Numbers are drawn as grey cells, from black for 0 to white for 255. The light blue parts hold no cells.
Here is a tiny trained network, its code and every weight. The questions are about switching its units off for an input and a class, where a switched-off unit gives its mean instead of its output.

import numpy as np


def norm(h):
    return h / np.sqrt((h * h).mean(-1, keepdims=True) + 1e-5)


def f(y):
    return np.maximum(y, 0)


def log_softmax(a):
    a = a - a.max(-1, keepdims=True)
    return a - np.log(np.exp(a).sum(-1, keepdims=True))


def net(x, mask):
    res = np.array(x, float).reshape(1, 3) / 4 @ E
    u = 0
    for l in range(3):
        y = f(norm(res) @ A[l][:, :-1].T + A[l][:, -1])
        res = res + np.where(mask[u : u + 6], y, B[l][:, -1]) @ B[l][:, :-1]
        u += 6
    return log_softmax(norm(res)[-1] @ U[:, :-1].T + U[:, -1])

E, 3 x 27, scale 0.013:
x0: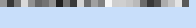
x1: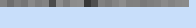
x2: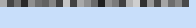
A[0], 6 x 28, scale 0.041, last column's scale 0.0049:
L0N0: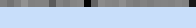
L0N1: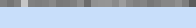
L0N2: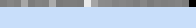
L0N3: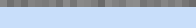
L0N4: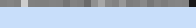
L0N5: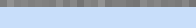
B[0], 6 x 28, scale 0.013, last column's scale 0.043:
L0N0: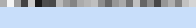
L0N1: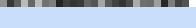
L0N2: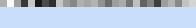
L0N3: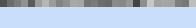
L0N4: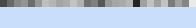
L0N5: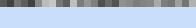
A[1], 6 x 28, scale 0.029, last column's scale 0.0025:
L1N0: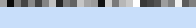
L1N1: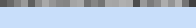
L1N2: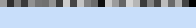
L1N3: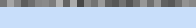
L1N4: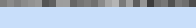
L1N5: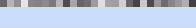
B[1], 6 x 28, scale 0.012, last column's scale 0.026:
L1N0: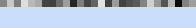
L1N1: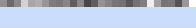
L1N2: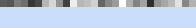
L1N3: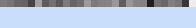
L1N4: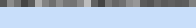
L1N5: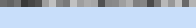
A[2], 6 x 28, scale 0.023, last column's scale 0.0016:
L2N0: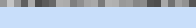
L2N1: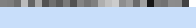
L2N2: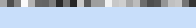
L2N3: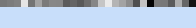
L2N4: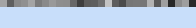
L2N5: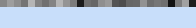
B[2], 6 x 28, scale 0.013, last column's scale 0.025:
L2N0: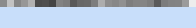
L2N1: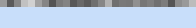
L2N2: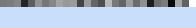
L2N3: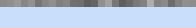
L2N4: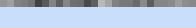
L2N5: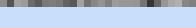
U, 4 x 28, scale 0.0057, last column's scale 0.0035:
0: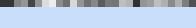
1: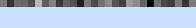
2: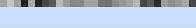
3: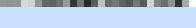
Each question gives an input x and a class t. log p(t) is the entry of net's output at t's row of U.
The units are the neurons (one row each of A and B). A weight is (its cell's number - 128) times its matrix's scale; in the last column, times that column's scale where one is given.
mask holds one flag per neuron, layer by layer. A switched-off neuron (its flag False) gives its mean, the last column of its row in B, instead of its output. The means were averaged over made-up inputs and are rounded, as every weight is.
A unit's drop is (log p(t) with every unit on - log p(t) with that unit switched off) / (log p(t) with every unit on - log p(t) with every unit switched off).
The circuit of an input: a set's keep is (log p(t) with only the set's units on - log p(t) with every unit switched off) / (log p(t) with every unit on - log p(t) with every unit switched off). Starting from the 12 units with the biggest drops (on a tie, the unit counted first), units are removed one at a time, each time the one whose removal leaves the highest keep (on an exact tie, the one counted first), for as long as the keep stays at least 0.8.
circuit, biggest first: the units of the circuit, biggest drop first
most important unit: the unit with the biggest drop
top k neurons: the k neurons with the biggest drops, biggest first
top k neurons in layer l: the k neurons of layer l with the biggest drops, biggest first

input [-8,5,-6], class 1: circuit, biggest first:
L1N3
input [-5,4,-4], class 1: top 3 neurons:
L0N4, L0N2, L1N3
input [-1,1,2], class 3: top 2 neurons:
L0N3, L1N1
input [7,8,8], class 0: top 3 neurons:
L1N2, L0N2, L0N3
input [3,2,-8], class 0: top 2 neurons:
L0N4, L1N5
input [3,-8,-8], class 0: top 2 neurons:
L0N4, L0N0
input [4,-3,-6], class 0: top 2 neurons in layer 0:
L0N4, L0N2
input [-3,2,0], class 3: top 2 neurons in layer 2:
L2N2, L2N1
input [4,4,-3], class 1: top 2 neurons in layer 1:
L1N1, L1N0
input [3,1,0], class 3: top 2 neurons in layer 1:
L1N2, L1N3
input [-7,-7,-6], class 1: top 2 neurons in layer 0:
L0N4, L0N0
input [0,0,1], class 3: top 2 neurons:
L1N1, L0N4
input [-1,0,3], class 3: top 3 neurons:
L0N3, L1N1, L0N4
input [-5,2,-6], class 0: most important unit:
L0N1
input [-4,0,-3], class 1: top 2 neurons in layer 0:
L0N4, L0N3
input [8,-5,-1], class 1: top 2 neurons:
L0N1, L2N2
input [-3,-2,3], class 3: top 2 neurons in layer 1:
L1N1, L1N5
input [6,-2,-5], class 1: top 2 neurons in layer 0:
L0N1, L0N3
